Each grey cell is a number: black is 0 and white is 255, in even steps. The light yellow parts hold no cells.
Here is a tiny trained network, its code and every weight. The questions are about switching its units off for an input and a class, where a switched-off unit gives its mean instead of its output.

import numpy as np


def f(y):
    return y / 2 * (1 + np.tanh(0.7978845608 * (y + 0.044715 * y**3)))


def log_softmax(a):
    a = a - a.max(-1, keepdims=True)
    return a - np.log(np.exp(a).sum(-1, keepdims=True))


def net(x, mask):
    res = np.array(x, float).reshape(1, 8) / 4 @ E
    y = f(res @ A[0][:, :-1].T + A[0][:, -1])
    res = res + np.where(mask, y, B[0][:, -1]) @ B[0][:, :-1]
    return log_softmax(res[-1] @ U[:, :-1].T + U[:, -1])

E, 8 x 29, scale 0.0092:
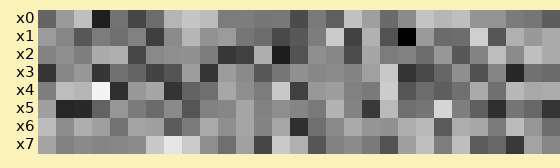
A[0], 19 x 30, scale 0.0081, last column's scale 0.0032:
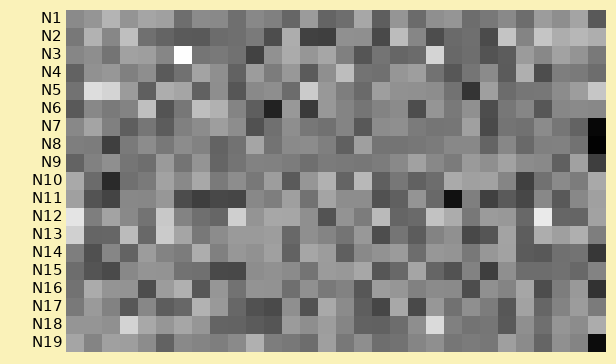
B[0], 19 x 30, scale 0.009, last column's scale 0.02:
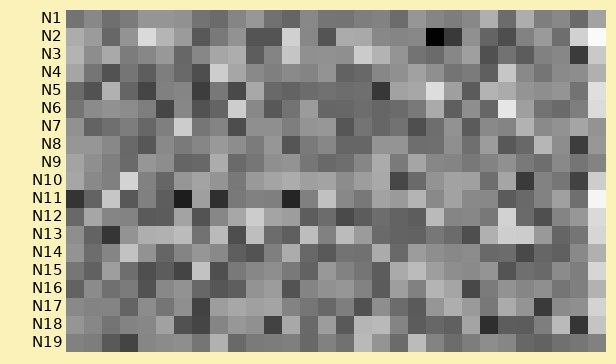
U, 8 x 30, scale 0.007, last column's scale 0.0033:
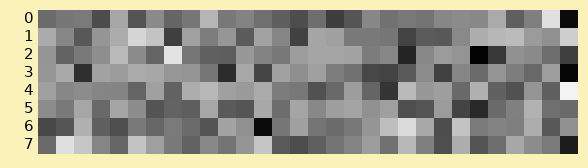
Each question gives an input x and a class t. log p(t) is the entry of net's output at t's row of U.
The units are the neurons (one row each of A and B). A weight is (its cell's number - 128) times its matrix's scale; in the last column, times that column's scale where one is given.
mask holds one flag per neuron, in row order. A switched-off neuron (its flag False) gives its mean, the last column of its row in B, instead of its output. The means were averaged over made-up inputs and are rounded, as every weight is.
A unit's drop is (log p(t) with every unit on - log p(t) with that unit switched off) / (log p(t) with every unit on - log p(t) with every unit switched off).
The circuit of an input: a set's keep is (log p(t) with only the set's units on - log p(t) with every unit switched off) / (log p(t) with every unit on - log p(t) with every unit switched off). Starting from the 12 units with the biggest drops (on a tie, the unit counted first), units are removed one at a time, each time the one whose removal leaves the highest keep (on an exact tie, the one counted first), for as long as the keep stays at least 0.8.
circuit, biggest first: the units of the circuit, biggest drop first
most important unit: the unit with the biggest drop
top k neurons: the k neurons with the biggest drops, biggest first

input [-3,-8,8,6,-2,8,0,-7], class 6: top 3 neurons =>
[N11; N2; N15]
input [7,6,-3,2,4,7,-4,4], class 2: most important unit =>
N12
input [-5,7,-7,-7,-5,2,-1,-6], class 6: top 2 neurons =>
[N11; N12]
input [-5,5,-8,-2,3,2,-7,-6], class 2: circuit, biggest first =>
[N5; N12; N6]
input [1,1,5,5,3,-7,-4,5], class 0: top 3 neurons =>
[N13; N17; N10]
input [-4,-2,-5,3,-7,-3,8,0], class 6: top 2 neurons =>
[N2; N17]
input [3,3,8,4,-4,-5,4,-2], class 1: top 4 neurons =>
[N2; N11; N15; N12]
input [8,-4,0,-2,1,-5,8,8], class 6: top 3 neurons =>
[N5; N16; N2]
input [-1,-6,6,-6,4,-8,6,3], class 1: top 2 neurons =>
[N13; N2]
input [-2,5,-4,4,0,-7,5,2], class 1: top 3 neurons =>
[N11; N15; N13]
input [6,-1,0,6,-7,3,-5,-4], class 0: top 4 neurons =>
[N10; N3; N18; N12]
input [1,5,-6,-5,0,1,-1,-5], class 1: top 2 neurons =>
[N13; N17]
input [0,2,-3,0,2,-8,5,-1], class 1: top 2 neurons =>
[N2; N11]
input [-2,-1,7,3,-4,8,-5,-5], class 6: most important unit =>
N11
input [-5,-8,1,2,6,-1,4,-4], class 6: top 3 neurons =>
[N5; N16; N11]
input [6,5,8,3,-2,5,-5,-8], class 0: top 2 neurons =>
[N6; N17]
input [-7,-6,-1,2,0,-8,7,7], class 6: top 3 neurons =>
[N5; N2; N16]
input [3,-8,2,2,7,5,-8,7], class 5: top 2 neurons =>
[N12; N17]
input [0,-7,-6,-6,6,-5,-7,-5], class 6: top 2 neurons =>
[N5; N2]
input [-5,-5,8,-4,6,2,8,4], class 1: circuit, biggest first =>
[N13]
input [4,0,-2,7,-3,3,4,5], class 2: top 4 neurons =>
[N12; N6; N17; N5]
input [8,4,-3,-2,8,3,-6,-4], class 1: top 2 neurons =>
[N11; N15]
